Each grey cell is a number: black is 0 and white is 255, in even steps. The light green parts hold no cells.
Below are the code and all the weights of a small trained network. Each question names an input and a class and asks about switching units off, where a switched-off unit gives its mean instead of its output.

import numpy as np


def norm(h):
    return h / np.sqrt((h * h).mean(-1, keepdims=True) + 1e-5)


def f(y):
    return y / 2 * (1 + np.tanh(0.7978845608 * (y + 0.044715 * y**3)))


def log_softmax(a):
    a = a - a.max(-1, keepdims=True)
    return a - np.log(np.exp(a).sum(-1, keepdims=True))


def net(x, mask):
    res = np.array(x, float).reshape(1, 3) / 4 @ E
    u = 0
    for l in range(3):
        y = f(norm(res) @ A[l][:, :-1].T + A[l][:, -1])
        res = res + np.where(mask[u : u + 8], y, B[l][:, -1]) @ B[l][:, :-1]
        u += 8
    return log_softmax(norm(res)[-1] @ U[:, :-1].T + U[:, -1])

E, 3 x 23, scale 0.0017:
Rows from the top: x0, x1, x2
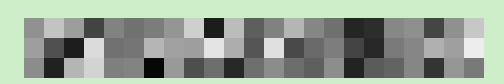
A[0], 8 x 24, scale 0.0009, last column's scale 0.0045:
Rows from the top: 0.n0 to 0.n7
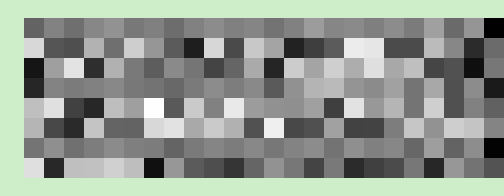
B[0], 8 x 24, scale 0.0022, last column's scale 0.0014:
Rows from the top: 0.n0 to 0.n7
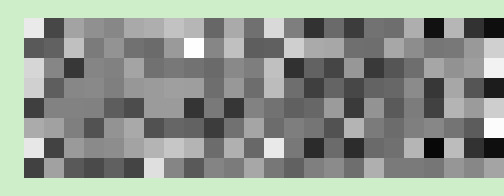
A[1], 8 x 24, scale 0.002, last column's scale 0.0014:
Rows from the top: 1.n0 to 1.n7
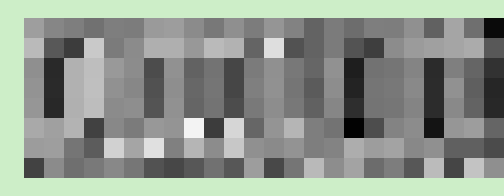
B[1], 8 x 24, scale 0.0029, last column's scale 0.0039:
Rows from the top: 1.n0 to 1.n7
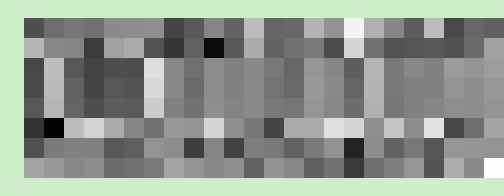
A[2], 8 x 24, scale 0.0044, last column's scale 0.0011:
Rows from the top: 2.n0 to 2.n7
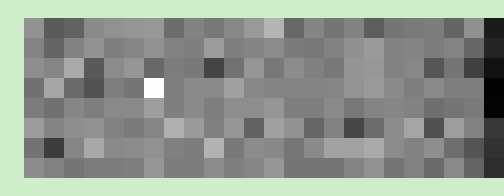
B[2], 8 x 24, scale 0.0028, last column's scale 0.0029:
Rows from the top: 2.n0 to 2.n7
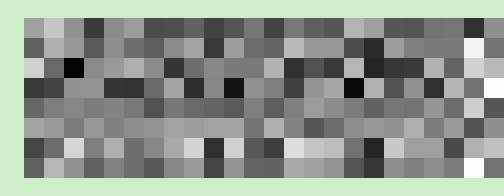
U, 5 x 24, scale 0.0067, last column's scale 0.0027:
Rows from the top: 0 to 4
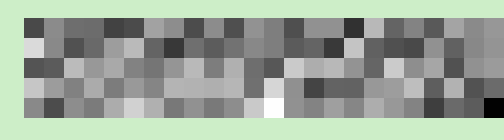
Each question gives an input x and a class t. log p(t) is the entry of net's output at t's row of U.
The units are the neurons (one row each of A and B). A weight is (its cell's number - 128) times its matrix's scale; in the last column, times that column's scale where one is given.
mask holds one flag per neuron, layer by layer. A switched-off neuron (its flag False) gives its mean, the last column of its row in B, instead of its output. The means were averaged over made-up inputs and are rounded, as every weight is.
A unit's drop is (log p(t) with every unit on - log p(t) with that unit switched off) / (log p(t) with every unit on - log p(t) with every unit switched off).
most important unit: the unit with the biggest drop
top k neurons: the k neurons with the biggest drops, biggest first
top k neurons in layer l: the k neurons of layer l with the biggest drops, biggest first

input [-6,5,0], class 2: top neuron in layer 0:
(0.n2)
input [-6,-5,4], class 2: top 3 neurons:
(2.n6 1.n1 0.n5)
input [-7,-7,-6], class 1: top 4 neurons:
(1.n5 2.n2 1.n2 1.n3)
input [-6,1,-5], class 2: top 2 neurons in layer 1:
(1.n2 1.n3)
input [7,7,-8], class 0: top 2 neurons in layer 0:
(0.n2 0.n1)
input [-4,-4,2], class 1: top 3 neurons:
(1.n5 2.n2 1.n7)
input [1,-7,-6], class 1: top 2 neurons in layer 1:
(1.n2 1.n3)
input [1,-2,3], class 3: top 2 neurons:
(0.n4 2.n5)
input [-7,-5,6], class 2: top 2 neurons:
(2.n6 0.n4)
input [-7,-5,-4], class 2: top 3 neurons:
(2.n6 1.n1 0.n5)
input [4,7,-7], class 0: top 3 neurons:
(2.n3 0.n2 2.n2)
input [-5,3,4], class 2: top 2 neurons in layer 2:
(2.n6 2.n3)
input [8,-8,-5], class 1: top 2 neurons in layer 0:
(0.n1 0.n2)
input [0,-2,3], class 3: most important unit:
0.n4
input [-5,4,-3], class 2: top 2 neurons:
(0.n2 2.n6)
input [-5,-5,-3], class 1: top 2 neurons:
(1.n5 2.n2)
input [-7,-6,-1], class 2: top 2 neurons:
(2.n6 1.n1)
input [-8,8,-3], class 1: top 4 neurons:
(1.n1 1.n5 2.n0 0.n5)
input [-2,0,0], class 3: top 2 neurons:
(1.n5 2.n5)
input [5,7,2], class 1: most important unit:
1.n1
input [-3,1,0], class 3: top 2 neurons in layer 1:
(1.n5 1.n7)
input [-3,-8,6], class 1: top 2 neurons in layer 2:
(2.n2 2.n3)
